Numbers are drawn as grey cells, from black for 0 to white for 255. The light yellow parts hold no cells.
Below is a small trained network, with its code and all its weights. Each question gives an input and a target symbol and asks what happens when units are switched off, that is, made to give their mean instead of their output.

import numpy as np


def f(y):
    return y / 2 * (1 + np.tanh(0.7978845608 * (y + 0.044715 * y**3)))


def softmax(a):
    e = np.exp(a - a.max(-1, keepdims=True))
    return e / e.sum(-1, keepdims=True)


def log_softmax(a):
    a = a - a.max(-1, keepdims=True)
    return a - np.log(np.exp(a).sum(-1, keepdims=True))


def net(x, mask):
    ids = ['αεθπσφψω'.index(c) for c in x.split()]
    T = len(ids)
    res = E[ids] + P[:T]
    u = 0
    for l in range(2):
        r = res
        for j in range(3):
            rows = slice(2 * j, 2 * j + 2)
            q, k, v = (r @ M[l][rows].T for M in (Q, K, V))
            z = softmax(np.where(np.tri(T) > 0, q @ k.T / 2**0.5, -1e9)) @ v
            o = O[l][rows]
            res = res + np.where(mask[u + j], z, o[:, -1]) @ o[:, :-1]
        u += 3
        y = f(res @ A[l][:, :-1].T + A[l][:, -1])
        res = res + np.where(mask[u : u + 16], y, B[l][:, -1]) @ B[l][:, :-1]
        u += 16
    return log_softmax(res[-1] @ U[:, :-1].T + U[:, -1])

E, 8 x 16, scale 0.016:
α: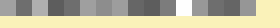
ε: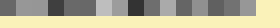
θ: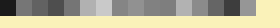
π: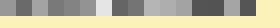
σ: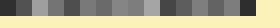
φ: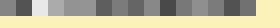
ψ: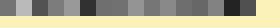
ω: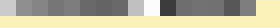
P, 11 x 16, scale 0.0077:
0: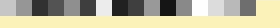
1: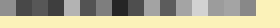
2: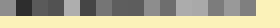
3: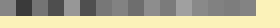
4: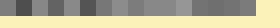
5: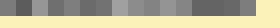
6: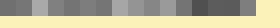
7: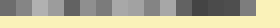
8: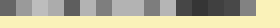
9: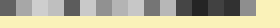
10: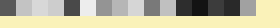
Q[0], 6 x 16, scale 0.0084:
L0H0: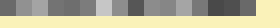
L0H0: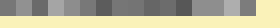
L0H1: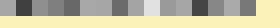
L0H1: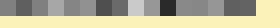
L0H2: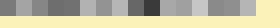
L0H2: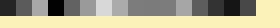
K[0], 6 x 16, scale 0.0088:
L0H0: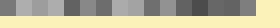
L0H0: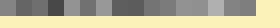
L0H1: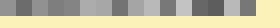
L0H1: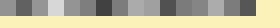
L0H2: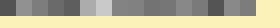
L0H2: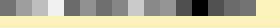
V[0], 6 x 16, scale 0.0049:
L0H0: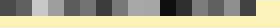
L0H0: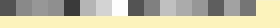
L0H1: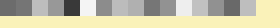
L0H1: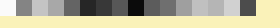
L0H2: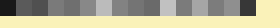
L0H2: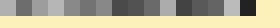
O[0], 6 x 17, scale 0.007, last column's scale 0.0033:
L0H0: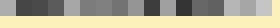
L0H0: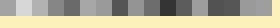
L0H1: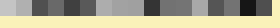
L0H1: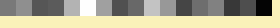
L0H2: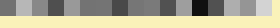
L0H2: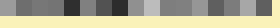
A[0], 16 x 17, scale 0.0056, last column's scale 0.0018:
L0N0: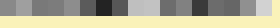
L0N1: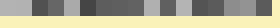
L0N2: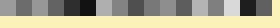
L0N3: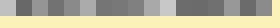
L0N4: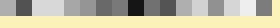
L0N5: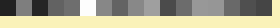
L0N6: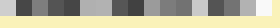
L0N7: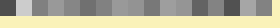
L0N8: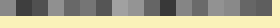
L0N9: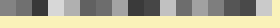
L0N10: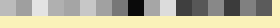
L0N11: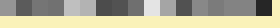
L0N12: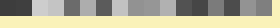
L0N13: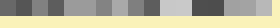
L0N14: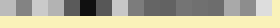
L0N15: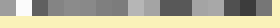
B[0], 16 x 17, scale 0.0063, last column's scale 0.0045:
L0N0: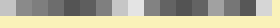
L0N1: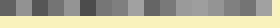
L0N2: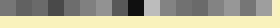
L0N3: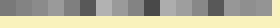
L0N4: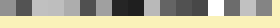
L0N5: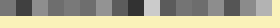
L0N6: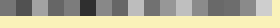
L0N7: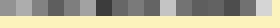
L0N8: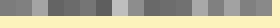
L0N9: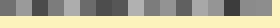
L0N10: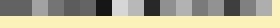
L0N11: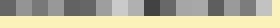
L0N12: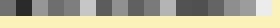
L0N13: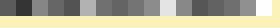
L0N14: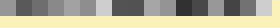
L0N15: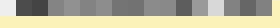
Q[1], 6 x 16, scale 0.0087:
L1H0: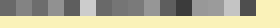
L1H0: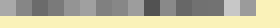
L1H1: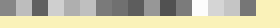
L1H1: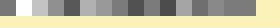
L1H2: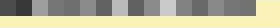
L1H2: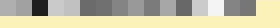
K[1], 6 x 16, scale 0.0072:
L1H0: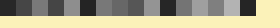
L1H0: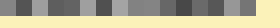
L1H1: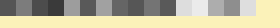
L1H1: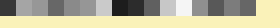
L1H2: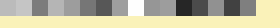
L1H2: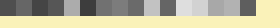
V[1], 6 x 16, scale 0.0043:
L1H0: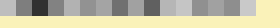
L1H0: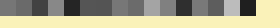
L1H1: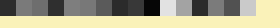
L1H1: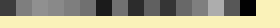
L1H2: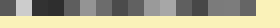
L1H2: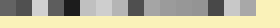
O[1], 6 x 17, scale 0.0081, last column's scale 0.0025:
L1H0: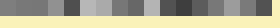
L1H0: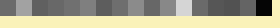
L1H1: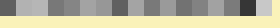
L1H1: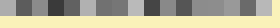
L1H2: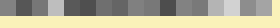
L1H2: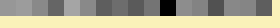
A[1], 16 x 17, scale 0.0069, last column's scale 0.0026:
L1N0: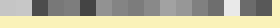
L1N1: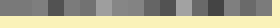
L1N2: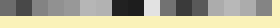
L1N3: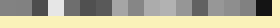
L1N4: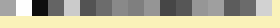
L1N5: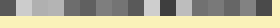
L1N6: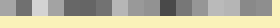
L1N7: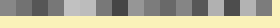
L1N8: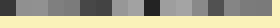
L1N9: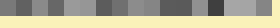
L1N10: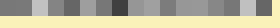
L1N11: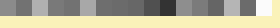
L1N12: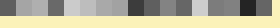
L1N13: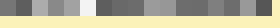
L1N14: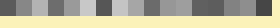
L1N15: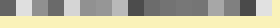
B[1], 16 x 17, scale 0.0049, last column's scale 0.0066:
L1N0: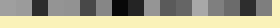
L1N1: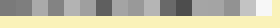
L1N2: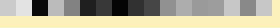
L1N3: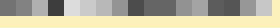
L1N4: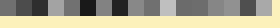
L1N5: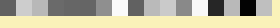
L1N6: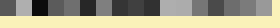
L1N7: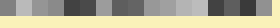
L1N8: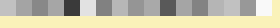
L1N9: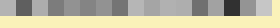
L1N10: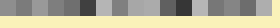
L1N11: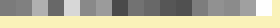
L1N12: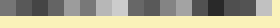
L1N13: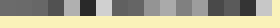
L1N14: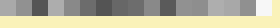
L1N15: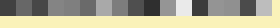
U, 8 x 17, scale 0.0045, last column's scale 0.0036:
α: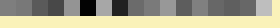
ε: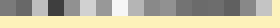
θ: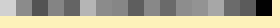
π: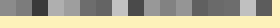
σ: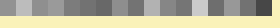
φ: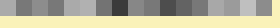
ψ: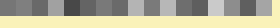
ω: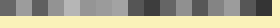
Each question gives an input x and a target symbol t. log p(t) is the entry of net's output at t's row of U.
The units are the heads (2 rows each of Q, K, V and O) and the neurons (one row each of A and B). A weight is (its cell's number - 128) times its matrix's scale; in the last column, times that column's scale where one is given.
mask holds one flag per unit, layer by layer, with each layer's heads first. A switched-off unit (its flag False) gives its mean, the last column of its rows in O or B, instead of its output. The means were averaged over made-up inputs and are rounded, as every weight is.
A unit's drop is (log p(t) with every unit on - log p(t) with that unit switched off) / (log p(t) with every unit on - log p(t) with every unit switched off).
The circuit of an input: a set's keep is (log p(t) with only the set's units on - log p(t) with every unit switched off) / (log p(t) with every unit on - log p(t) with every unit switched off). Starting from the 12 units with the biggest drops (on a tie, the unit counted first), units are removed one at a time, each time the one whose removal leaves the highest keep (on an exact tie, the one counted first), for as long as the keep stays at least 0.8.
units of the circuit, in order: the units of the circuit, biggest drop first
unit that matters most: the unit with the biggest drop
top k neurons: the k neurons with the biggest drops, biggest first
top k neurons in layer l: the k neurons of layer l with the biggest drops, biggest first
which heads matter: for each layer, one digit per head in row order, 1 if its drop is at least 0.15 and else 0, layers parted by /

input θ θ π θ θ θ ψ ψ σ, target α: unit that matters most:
L0N14
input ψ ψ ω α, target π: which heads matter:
010 / 010
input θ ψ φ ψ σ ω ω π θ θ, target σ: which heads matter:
101 / 011
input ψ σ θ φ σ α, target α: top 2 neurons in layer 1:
L1N13, L1N8
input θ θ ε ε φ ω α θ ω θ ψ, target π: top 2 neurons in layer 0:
L0N0, L0N12
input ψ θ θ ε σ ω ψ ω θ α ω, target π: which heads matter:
000 / 010
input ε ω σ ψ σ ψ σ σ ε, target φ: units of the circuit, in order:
L0H0, L1H2, L0H2, L1N5
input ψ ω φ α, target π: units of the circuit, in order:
L0N0, L1H1
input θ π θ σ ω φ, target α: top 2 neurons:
L0N4, L1N13
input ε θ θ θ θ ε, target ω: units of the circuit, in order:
L0H2, L1N15, L1H1, L1H2
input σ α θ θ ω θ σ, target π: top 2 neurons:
L0N0, L0N2
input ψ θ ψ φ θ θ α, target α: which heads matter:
000 / 100
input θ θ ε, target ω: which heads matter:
111 / 010
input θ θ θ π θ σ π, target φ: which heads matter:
000 / 001
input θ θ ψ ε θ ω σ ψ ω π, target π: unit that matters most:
L1H1
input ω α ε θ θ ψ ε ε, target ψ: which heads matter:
000 / 011
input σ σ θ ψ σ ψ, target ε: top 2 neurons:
L1N3, L1N2
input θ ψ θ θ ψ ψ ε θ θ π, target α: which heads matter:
011 / 000
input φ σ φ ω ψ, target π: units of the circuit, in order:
L1H1, L0H1, L0N11, L0N0
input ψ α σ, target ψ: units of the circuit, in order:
L1H2
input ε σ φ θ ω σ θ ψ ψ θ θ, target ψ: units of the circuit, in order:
L1H2, L1H1, L0N7, L1N3
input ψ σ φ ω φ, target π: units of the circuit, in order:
L0N0, L1H1, L0N7
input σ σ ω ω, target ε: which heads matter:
111 / 001
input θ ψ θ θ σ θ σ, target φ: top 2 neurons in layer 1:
L1N11, L1N5
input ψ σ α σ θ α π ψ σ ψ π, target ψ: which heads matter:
010 / 011
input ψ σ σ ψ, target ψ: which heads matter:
000 / 010
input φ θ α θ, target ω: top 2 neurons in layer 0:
L0N6, L0N0
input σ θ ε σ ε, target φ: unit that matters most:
L1H2
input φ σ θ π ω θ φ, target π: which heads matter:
111 / 010
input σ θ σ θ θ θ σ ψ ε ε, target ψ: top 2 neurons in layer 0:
L0N0, L0N2
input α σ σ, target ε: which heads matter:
110 / 100
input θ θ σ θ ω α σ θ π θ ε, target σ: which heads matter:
101 / 011
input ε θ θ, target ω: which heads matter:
001 / 010
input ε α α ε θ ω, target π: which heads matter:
011 / 010
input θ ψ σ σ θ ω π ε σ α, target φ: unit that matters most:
L1H2
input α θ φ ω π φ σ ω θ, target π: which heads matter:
000 / 010
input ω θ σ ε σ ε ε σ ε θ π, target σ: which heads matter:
111 / 011
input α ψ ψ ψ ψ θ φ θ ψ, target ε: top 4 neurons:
L1N3, L0N0, L1N2, L1N4
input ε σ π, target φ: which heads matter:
010 / 011
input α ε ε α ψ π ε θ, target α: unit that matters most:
L0N5
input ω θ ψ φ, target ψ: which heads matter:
110 / 011
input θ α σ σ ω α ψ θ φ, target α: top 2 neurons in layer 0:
L0N4, L0N14
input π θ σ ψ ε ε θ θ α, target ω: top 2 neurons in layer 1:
L1N15, L1N12
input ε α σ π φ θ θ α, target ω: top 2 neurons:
L1N15, L0N0
